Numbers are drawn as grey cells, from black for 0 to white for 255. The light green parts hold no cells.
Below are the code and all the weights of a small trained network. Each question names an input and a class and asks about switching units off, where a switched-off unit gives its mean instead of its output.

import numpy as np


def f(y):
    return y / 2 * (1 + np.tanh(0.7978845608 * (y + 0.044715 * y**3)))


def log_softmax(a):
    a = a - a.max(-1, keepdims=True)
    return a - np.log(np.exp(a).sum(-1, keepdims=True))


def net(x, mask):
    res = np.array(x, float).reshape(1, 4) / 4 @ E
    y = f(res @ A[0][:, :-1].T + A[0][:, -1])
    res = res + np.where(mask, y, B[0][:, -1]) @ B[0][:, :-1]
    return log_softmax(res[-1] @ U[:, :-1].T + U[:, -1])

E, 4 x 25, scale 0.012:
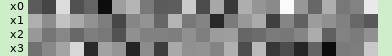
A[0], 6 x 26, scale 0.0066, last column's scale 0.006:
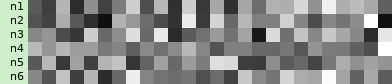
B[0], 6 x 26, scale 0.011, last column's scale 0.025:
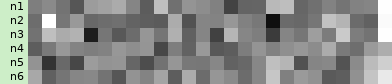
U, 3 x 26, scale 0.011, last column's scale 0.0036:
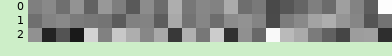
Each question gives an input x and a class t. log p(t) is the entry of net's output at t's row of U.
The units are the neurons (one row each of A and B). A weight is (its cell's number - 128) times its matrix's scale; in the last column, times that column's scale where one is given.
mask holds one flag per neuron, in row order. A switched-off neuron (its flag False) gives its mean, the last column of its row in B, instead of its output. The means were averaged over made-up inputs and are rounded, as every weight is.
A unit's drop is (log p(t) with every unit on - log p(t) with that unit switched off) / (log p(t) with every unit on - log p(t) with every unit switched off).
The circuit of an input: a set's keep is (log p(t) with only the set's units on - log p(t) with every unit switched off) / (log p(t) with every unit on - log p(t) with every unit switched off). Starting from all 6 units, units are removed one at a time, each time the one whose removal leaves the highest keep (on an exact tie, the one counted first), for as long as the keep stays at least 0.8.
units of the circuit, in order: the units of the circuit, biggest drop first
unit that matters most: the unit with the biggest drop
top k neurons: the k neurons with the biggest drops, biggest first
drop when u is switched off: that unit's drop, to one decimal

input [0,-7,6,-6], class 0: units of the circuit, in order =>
(n3)
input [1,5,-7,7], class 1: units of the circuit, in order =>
(n4, n3)
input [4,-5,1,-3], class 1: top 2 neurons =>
(n2, n3)
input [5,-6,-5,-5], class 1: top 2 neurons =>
(n3, n2)
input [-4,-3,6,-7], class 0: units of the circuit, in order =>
(n3, n4)
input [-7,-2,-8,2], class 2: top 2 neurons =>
(n3, n2)
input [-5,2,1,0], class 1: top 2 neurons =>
(n1, n6)
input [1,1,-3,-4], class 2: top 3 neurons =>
(n2, n6, n1)
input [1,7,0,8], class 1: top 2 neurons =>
(n4, n3)
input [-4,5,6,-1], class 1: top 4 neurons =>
(n1, n4, n3, n6)
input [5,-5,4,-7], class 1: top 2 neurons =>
(n3, n2)
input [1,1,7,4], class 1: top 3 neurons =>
(n1, n6, n3)
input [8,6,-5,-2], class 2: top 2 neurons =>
(n6, n1)
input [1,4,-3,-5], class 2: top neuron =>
(n2)
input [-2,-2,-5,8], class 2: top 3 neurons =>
(n3, n2, n5)
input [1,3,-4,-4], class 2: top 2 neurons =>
(n2, n6)
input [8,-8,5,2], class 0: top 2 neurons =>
(n2, n4)
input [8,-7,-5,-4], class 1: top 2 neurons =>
(n2, n3)
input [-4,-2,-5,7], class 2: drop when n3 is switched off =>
0.4
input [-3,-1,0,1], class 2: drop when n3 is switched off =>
1.0
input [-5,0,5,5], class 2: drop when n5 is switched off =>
0.3
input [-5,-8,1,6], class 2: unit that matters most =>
n5
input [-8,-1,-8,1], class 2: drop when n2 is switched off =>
0.6
